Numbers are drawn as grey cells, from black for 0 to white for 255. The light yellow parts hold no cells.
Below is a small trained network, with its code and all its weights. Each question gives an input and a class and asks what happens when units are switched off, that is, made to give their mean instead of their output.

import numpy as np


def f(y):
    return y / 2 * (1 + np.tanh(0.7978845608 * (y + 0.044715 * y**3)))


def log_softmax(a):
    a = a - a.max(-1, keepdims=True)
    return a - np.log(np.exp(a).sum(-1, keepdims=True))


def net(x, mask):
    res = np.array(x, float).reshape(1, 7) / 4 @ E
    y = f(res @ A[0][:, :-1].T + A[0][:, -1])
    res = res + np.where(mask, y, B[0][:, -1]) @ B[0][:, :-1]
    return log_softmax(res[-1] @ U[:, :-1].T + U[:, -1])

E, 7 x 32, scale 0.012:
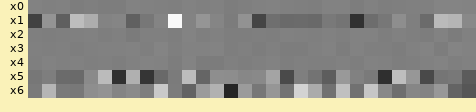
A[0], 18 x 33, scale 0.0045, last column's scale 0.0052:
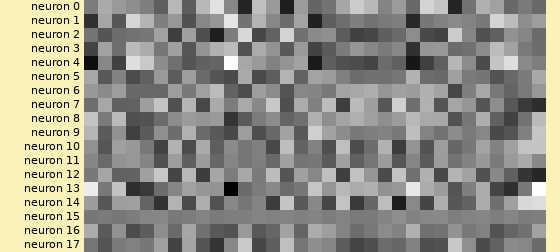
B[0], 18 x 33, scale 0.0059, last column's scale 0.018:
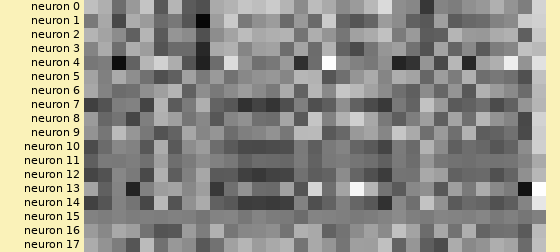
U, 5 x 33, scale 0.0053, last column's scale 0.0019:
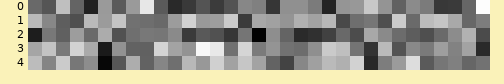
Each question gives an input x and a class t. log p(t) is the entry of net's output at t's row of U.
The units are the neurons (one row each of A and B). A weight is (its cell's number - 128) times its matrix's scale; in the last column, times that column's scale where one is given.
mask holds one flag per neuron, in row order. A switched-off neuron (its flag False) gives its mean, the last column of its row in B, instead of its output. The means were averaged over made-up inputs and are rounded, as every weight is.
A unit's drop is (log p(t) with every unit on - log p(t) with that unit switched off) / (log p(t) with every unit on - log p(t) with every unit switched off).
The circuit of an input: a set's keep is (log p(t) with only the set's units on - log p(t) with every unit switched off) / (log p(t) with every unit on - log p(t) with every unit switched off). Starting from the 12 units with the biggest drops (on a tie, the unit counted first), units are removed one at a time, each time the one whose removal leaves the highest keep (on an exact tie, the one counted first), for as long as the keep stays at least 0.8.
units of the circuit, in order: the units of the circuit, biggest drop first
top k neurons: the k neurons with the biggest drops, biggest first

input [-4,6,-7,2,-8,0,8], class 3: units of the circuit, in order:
[neuron 3]
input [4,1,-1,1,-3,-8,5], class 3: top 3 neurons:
[neuron 3; neuron 4; neuron 0]
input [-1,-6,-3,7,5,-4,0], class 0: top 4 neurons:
[neuron 4; neuron 2; neuron 17; neuron 14]
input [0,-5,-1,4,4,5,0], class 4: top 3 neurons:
[neuron 14; neuron 10; neuron 2]
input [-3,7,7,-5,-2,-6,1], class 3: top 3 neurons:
[neuron 0; neuron 3; neuron 1]
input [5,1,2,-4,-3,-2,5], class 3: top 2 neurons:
[neuron 4; neuron 13]
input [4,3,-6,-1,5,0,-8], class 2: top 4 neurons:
[neuron 14; neuron 10; neuron 13; neuron 0]
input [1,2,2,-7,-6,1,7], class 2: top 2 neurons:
[neuron 7; neuron 12]
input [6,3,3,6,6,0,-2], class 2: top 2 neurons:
[neuron 13; neuron 0]
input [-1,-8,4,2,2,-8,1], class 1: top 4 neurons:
[neuron 0; neuron 6; neuron 8; neuron 13]
